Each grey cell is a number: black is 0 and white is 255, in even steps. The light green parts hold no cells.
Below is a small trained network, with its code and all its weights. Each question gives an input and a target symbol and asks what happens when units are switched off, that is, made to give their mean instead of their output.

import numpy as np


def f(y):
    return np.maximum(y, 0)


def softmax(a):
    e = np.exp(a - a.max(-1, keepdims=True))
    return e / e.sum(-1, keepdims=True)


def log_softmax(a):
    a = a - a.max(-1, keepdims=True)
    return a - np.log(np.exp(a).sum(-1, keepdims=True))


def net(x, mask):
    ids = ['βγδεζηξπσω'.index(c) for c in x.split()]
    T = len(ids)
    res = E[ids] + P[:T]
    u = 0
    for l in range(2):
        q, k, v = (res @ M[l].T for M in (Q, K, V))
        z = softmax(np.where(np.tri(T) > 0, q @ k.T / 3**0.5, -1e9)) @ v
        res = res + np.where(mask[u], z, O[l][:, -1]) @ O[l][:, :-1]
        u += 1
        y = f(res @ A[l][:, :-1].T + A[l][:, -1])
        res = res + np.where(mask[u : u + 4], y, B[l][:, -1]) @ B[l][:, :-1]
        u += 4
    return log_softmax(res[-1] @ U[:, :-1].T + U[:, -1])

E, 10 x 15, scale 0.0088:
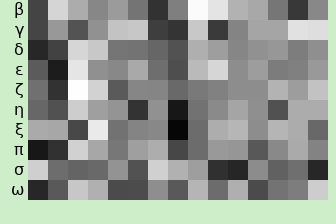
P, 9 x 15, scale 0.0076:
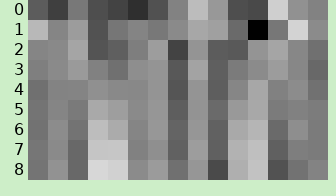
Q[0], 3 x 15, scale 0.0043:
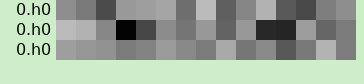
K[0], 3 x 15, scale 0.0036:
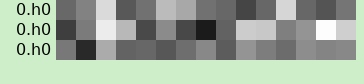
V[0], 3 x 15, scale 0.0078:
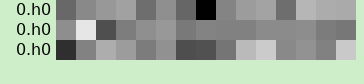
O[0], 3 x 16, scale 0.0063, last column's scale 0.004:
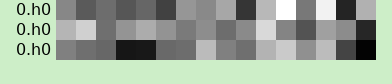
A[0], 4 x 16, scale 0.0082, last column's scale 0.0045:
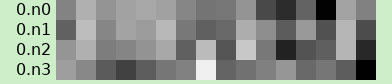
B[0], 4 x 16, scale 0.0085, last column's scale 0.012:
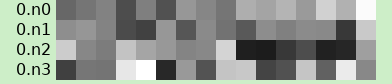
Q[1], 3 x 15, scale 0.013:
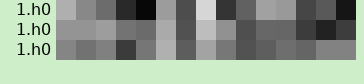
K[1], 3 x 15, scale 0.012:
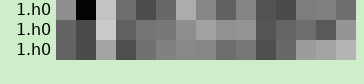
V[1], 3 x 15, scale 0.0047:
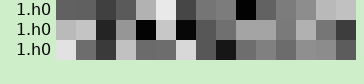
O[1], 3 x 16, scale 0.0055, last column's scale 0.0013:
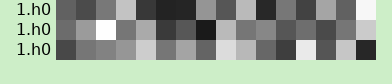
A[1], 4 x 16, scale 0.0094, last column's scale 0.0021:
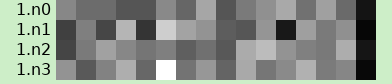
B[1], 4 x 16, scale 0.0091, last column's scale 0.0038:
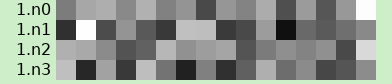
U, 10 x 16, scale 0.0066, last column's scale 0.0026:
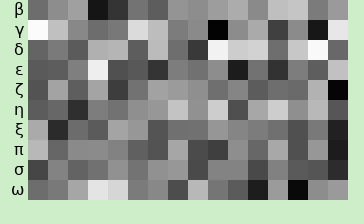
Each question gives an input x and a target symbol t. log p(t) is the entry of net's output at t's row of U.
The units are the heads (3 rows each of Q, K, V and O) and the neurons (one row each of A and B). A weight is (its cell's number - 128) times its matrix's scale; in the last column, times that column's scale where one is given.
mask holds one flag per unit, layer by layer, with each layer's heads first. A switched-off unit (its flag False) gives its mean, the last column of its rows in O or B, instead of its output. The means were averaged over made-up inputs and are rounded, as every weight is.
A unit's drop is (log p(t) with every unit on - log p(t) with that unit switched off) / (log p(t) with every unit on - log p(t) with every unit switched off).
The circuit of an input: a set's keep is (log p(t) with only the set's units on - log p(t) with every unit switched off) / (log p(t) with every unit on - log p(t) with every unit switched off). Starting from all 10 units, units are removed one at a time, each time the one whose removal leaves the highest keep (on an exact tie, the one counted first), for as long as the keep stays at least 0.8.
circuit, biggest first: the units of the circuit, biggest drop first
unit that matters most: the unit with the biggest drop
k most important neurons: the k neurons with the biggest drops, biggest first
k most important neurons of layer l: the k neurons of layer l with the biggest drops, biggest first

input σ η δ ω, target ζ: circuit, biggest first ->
[1.n1, 1.h0, 0.n0, 0.h0]
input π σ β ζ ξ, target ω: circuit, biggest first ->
[0.n0, 1.h0]
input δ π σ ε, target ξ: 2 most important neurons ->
[1.n3, 0.n1]
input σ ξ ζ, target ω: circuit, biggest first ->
[0.n0, 1.h0]
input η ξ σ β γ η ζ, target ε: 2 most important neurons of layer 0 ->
[0.n0, 0.n1]
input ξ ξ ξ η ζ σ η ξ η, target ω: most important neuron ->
[0.n0]
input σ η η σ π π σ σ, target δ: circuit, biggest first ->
[0.h0, 0.n0, 0.n2]
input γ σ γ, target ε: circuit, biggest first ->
[0.n0, 1.h0]
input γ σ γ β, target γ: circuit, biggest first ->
[1.h0, 0.n0]
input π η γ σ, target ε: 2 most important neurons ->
[0.n3, 0.n0]
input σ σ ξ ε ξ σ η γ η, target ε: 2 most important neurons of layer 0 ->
[0.n2, 0.n1]
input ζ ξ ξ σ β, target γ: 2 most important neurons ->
[0.n0, 0.n1]
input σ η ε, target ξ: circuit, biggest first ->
[1.n3, 1.h0, 0.n0, 0.h0]
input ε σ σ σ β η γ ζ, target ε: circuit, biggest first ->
[1.h0]
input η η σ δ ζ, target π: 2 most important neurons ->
[1.n3, 0.n0]
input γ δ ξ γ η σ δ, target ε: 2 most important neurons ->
[0.n0, 1.n0]
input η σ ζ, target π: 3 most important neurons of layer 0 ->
[0.n3, 0.n1, 0.n0]
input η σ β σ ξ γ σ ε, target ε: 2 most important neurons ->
[0.n2, 0.n0]
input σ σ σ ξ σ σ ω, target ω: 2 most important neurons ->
[0.n2, 0.n1]
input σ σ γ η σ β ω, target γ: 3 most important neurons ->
[0.n0, 0.n1, 1.n2]
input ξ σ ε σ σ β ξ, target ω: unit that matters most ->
0.n2
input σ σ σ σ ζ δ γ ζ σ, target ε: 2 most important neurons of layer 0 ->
[0.n1, 0.n2]
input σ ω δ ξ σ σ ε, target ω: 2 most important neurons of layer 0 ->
[0.n2, 0.n0]
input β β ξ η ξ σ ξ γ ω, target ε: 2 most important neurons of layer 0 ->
[0.n0, 0.n1]
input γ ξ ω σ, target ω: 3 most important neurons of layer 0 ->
[0.n3, 0.n0, 0.n1]
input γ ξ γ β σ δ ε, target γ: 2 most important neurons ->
[0.n0, 1.n2]
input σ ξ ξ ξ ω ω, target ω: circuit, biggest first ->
[1.h0]
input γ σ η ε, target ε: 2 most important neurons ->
[0.n0, 0.n1]
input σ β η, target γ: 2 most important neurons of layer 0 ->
[0.n0, 0.n3]
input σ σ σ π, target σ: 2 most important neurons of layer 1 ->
[1.n1, 1.n3]
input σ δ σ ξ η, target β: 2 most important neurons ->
[0.n0, 1.n2]
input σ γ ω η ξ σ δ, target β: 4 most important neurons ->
[0.n0, 1.n2, 0.n1, 0.n2]
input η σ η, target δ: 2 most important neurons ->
[0.n1, 0.n2]
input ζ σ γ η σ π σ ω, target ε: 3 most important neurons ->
[0.n2, 0.n0, 1.n0]
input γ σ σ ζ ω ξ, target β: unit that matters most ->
0.h0
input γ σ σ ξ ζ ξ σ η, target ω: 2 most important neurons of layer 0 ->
[0.n2, 0.n1]
